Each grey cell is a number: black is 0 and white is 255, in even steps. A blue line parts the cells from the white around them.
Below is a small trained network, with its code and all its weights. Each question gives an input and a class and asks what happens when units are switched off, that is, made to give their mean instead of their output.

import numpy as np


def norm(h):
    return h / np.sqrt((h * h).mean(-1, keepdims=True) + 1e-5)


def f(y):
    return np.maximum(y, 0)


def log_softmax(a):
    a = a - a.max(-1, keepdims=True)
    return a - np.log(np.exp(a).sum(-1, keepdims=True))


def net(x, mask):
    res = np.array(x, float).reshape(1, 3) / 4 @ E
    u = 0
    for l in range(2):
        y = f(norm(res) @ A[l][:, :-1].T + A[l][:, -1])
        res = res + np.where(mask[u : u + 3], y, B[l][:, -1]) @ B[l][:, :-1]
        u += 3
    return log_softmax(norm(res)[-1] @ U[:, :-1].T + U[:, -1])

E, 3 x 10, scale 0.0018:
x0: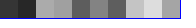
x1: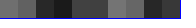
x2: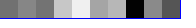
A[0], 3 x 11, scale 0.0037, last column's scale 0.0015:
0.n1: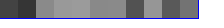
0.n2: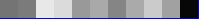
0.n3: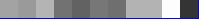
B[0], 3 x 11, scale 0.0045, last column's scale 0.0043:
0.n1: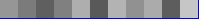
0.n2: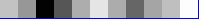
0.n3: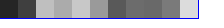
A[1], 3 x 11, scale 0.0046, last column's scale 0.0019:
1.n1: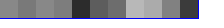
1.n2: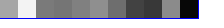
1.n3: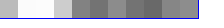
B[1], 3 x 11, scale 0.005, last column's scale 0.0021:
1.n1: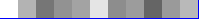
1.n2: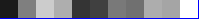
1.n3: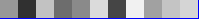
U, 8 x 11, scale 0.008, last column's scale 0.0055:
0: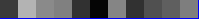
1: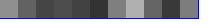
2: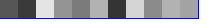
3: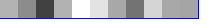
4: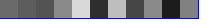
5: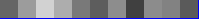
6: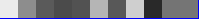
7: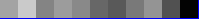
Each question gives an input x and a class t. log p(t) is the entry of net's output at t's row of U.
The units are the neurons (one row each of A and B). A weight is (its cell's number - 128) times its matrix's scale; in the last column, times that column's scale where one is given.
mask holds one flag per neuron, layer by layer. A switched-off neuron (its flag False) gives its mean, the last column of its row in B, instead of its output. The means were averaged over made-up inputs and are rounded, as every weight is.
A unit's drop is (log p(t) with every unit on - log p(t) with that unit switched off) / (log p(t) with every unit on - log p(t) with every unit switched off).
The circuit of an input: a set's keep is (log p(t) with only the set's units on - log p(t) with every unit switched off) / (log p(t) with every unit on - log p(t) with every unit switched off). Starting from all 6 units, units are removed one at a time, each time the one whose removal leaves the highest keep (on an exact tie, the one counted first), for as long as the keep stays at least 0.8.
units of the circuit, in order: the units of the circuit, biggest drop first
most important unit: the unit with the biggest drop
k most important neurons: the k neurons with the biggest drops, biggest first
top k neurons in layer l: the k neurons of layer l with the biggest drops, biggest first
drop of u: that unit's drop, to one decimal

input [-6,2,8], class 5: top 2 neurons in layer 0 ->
(0.n2 0.n3)
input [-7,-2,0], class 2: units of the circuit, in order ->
(1.n3 0.n2)
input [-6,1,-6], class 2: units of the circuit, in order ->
(1.n2)
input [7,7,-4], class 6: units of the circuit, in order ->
(1.n1 0.n3)
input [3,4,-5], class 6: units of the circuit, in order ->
(1.n1 1.n2)
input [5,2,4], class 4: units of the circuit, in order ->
(0.n1 1.n3)
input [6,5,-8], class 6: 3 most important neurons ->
(1.n1 1.n2 1.n3)
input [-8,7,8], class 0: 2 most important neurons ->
(1.n2 0.n2)
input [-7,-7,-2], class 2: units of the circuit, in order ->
(1.n3 1.n2)
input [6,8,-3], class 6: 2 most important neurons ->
(1.n1 0.n3)
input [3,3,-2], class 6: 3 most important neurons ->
(1.n1 0.n3 0.n2)
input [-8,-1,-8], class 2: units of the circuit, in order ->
(0.n2 1.n3)
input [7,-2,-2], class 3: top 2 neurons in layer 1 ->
(1.n2 1.n3)
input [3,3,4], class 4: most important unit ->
0.n2
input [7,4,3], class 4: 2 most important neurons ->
(0.n2 0.n1)
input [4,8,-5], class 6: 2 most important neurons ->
(1.n1 0.n3)
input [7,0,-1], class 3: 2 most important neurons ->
(0.n2 1.n2)
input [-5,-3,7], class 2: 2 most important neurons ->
(0.n2 1.n3)
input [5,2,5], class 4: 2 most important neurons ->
(0.n1 1.n3)
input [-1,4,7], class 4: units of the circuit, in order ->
(0.n2)
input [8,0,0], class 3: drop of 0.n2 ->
0.4
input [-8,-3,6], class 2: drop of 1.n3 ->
0.6
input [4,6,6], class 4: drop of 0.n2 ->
0.4
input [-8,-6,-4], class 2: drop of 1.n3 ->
0.1
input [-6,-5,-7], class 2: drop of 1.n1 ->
0.0
